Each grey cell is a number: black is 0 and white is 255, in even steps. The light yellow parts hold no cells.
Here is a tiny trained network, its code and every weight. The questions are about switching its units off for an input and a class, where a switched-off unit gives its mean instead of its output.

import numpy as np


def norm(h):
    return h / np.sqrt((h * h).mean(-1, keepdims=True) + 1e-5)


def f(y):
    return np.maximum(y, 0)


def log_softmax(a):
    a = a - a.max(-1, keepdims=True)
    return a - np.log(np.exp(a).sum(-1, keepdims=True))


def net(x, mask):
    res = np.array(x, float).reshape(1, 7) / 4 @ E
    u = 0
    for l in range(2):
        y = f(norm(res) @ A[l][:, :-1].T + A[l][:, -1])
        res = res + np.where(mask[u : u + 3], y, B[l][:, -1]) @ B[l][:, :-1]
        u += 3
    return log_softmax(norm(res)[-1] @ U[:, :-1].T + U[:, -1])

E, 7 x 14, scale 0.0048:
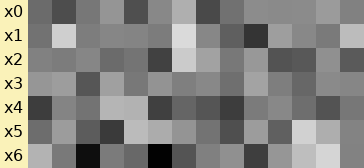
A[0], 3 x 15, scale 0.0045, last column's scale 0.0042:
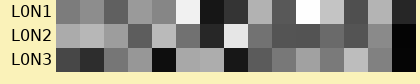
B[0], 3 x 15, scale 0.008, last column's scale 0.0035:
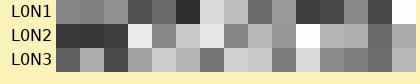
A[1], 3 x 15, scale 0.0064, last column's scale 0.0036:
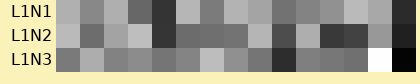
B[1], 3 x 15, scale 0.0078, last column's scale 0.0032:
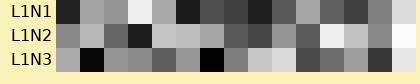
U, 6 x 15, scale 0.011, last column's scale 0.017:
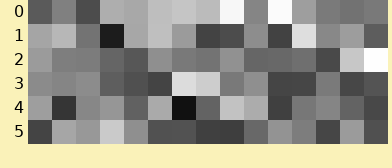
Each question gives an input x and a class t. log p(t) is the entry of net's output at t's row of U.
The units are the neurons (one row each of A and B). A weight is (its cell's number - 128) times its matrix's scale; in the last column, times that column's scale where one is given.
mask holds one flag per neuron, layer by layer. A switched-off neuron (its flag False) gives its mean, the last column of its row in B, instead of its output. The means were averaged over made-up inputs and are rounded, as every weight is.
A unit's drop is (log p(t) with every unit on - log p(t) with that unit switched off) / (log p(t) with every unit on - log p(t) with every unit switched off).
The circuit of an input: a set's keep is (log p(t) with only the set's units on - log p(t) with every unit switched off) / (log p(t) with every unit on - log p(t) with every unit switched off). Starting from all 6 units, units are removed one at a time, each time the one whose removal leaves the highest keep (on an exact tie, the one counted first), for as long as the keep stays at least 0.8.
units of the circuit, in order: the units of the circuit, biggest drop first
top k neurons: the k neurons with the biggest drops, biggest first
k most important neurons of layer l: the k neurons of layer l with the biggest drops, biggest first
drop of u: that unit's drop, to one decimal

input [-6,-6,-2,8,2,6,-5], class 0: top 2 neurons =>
L0N2, L1N2
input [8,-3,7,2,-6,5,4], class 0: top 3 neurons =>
L0N3, L0N1, L1N2
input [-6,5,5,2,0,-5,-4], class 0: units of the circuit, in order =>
L0N2
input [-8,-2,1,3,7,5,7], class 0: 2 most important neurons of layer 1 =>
L1N1, L1N2
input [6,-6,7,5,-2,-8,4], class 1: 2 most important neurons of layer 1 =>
L1N2, L1N3
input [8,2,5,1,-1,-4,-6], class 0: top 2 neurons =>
L0N3, L0N1
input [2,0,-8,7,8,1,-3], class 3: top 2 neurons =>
L0N1, L1N1
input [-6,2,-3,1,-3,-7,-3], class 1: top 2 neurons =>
L1N2, L0N3
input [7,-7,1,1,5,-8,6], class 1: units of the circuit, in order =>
L1N2, L1N3
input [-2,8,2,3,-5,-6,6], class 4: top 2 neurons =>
L1N3, L0N1
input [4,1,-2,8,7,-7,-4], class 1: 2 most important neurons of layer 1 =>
L1N2, L1N1
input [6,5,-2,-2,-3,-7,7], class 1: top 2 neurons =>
L1N2, L0N2
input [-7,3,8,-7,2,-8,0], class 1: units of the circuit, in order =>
L1N2, L0N1
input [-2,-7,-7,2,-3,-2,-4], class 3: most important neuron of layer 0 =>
L0N1
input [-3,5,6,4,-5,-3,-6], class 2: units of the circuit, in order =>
L0N1, L0N2
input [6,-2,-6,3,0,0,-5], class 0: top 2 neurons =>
L0N3, L1N3
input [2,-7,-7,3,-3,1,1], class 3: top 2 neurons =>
L0N1, L1N3
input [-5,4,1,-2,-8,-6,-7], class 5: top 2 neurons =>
L1N1, L0N1
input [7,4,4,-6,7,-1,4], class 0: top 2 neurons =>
L0N3, L1N1
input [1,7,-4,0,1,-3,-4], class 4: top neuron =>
L1N3
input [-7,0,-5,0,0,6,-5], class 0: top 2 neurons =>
L0N2, L1N2
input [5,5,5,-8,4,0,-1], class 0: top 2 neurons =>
L0N3, L0N1
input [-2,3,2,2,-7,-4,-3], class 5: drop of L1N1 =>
1.1
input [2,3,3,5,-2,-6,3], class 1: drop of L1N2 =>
1.0
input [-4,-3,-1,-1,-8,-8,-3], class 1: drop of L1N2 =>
1.3
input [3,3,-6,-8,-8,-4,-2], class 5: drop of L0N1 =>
0.0
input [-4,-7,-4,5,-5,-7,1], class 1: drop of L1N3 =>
0.1
